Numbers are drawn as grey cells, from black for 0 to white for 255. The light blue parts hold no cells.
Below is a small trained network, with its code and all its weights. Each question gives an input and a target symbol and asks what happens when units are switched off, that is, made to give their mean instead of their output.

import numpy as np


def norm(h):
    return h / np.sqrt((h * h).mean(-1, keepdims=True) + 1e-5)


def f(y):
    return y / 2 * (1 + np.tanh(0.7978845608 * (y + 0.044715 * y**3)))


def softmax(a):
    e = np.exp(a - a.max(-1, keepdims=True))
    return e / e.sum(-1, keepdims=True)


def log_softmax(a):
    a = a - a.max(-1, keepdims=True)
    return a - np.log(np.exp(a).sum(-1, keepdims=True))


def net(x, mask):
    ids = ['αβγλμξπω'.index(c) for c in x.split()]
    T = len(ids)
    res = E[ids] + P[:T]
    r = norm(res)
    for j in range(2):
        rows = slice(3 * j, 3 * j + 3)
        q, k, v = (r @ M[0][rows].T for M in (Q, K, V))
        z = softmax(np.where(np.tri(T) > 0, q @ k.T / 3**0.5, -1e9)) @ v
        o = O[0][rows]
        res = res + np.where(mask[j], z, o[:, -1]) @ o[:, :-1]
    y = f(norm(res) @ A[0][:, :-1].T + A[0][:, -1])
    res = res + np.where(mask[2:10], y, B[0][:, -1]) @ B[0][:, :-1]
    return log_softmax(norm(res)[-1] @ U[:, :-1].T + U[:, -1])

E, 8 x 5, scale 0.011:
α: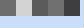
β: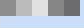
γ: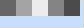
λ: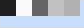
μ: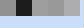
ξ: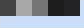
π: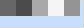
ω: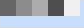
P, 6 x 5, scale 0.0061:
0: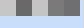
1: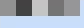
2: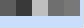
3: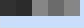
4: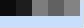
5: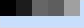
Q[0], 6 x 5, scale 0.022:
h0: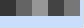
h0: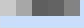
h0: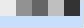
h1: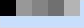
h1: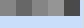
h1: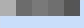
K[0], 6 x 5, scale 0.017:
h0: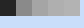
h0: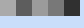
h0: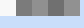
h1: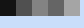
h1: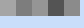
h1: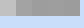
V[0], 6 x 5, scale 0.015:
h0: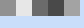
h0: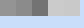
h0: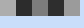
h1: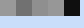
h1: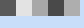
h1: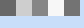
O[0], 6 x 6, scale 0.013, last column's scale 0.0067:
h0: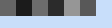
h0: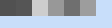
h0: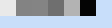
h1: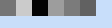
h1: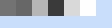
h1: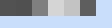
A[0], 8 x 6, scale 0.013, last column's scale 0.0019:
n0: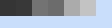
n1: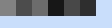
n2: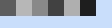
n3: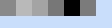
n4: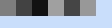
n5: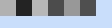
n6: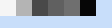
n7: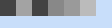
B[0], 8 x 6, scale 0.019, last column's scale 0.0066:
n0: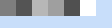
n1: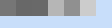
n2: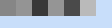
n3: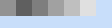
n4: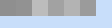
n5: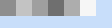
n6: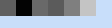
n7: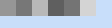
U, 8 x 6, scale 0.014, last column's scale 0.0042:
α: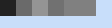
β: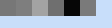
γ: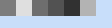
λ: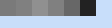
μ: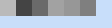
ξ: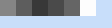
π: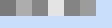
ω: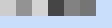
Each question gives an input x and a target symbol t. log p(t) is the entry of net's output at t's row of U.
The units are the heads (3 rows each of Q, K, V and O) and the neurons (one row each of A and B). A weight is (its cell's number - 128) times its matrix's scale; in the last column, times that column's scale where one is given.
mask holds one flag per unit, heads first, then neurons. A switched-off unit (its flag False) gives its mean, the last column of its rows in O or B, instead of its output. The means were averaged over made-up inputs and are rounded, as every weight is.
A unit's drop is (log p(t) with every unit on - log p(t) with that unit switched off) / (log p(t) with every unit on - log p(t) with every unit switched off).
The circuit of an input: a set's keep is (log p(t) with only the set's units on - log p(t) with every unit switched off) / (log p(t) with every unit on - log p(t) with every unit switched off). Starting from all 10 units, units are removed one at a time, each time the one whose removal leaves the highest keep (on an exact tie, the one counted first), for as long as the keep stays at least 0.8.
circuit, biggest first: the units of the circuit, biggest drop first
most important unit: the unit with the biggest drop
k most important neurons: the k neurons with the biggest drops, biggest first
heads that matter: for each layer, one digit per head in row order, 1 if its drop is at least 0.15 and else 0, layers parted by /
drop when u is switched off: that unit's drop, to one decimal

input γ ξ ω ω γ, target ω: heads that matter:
00
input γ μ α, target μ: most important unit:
n3
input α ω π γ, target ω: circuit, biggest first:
(h1, h0)
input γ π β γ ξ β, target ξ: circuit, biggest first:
(h1, h0, n6)
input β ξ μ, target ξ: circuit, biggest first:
(h0, n6, h1, n3)
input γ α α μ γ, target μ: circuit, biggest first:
(n3, h1, n6, h0)
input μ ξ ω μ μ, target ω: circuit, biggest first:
(h0, n5)
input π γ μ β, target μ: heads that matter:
11
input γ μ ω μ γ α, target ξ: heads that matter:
10
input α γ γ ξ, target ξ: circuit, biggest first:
(n6, h0)
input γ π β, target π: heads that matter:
10
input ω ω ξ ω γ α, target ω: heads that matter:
01
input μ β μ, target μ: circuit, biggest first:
(h1, n6, h0)
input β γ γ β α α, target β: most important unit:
n7
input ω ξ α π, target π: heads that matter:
10
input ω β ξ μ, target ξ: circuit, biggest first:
(h0, n6, h1)
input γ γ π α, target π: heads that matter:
00
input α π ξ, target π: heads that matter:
00
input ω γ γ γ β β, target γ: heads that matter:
10
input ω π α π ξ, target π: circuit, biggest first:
(h0)
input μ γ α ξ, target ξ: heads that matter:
00
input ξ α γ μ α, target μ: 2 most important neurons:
(n3, n4)
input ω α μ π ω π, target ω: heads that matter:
00
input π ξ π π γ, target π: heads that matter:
10
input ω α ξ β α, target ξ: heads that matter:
11
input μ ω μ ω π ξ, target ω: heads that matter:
01
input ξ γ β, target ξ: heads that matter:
11
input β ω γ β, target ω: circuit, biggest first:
(h0)
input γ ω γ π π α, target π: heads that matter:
10
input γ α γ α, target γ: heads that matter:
11
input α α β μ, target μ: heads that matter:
11
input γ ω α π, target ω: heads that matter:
10
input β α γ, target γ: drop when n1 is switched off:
0.0
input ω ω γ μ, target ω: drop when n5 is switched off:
0.1
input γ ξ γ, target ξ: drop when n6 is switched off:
0.4
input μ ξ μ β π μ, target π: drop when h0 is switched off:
0.2
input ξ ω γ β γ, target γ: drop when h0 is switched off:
0.7
